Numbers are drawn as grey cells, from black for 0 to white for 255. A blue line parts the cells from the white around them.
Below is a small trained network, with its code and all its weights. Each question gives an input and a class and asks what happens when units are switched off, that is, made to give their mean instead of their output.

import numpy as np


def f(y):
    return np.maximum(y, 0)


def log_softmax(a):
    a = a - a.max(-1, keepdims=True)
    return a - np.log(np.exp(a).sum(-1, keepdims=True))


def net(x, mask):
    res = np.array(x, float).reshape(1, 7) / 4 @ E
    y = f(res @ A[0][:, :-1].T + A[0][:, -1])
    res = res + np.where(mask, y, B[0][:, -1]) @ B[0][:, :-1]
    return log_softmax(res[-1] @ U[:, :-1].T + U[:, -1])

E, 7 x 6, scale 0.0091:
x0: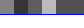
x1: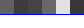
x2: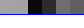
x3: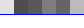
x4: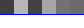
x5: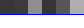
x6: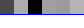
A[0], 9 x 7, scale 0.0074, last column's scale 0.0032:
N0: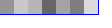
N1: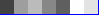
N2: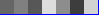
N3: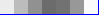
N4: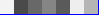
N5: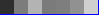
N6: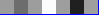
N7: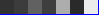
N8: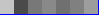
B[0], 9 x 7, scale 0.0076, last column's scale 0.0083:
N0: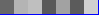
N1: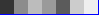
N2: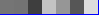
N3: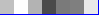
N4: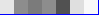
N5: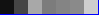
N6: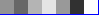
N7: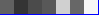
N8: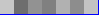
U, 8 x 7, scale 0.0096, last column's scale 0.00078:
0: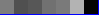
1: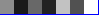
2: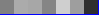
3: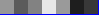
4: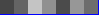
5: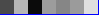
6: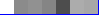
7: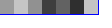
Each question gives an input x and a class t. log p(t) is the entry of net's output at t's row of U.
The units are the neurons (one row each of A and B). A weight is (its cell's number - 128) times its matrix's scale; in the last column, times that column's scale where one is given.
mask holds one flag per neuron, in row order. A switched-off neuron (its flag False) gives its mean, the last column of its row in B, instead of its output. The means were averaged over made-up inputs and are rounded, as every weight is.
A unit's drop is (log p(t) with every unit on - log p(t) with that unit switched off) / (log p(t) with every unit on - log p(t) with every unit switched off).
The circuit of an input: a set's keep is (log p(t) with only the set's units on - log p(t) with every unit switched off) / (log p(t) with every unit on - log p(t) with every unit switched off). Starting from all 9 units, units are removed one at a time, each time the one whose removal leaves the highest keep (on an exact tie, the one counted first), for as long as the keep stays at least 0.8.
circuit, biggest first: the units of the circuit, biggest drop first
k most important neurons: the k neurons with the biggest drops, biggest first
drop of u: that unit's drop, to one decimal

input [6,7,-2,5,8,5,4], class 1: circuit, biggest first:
[N7]
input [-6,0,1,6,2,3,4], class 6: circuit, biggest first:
[N4 N7]
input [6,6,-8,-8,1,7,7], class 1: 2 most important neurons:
[N7 N5]
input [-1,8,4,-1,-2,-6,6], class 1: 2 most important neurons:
[N7 N1]
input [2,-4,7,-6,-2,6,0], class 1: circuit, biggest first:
[N7 N3]
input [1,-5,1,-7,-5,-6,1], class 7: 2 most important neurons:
[N3 N0]
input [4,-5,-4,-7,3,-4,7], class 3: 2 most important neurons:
[N6 N2]
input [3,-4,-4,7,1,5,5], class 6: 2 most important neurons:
[N4 N7]
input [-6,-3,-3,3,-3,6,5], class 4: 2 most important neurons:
[N1 N5]
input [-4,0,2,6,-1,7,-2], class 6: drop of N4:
0.2
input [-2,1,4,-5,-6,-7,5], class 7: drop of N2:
-0.1
